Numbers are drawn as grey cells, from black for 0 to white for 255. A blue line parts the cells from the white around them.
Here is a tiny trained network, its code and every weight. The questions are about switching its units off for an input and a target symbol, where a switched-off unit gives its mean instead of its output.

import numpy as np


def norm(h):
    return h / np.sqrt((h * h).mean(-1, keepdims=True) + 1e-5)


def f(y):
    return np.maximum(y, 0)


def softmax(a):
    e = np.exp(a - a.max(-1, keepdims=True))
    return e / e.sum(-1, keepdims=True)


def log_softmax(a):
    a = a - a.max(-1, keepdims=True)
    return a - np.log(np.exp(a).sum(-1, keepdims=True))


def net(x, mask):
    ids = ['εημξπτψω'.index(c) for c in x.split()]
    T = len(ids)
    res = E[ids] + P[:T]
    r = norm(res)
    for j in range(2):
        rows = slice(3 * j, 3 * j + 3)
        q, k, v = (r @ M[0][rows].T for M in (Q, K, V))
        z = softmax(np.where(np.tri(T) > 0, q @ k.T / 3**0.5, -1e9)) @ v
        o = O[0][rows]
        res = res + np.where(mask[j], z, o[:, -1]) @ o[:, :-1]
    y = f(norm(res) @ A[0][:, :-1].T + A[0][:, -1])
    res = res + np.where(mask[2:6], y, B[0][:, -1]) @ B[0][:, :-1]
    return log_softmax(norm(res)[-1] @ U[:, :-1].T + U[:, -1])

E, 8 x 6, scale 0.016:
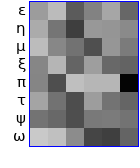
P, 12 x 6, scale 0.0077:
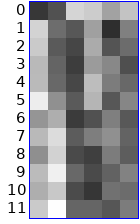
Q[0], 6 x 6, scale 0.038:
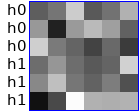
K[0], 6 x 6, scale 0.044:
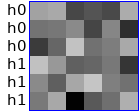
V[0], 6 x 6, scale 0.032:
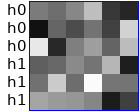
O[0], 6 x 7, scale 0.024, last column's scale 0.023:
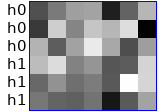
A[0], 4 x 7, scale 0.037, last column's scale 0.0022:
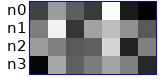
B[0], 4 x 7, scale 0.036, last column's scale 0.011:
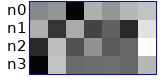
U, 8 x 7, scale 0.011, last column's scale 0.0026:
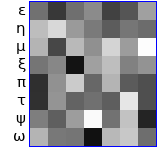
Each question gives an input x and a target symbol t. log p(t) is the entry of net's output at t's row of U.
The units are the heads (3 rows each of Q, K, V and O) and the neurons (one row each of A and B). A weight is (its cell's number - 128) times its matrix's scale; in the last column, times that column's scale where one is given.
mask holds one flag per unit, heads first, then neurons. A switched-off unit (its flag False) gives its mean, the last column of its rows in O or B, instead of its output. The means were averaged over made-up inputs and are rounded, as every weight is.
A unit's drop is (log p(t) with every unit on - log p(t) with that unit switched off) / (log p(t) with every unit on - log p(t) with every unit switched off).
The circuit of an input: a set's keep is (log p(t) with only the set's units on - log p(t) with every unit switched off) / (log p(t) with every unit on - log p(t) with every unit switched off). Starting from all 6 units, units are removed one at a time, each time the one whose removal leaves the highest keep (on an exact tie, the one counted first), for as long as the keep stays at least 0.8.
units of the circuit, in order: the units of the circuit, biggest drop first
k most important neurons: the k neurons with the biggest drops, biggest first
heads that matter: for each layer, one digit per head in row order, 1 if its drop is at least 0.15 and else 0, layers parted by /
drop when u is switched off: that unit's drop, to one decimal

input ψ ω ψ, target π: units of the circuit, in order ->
(h0; n1; h1)
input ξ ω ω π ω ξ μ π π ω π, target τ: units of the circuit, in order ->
(h1)
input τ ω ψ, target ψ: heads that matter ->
10
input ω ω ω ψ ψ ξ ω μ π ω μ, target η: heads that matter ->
01
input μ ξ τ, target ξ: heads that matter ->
00
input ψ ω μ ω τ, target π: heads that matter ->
10
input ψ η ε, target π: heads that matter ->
10
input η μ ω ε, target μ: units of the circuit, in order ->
(h1; h0)
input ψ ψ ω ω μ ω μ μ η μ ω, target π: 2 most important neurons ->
(n1; n3)
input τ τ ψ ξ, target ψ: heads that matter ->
10
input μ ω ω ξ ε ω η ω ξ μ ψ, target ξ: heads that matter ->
00
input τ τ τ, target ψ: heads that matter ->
10
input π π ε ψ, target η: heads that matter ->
01
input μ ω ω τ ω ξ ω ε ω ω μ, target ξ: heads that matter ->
00
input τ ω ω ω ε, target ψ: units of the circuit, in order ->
(h0)
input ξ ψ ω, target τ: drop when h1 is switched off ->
0.1
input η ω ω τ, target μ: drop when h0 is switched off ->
0.1
